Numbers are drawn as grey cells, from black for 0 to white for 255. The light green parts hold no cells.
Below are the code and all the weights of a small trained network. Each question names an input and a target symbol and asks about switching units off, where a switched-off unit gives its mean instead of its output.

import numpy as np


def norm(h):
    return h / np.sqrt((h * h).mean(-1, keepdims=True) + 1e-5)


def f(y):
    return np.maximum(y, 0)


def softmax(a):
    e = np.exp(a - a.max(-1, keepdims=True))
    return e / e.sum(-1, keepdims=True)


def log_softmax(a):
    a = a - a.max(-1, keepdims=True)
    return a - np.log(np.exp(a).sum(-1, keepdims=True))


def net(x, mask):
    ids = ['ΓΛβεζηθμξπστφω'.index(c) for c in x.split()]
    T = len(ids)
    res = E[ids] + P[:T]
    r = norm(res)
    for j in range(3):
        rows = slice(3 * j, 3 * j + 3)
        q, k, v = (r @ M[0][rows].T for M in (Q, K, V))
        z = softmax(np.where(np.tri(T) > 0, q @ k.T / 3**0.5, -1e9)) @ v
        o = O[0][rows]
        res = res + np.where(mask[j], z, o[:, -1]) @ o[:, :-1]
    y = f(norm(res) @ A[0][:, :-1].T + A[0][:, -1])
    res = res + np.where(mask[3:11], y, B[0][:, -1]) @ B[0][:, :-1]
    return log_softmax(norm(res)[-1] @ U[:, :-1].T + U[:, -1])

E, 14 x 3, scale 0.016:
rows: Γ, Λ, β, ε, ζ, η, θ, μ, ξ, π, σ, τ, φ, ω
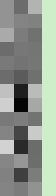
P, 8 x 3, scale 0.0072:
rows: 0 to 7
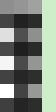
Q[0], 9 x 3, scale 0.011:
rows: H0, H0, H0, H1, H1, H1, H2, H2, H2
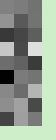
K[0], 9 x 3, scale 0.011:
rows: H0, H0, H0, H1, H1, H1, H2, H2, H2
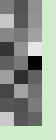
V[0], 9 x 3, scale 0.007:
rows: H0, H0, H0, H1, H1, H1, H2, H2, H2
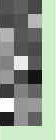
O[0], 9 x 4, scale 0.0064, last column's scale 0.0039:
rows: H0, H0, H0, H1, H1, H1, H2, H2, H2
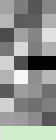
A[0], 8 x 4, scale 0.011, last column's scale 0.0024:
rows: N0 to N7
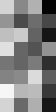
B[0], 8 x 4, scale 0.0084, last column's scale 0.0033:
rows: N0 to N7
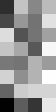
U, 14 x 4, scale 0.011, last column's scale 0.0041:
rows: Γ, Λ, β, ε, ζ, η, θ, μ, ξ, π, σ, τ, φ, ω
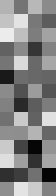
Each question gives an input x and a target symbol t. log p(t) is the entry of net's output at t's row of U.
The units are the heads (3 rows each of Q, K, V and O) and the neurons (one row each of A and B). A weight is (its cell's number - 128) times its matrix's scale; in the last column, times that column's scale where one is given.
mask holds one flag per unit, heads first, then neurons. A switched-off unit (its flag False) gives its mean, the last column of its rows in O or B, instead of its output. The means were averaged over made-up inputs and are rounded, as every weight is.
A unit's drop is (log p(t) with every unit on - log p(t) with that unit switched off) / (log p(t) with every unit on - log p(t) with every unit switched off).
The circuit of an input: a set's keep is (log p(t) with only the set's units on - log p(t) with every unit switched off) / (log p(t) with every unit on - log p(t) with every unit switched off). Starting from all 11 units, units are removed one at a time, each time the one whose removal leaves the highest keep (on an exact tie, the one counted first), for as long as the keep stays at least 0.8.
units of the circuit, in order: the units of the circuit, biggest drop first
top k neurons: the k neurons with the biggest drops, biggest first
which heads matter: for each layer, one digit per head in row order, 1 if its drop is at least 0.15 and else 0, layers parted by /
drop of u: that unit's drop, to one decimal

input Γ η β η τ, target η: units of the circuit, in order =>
H1, N7
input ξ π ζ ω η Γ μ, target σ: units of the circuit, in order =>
H1, N3
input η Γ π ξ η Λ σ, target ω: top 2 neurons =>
N6, N3
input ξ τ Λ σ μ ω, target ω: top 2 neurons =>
N7, N3
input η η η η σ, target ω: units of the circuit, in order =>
H1, N6
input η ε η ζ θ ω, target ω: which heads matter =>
010
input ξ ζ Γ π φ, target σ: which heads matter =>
010
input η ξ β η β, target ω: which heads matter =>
000
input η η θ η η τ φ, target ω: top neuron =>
N5
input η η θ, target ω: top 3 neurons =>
N6, N0, N5
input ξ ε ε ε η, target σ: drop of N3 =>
0.1
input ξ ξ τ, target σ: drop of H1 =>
1.3
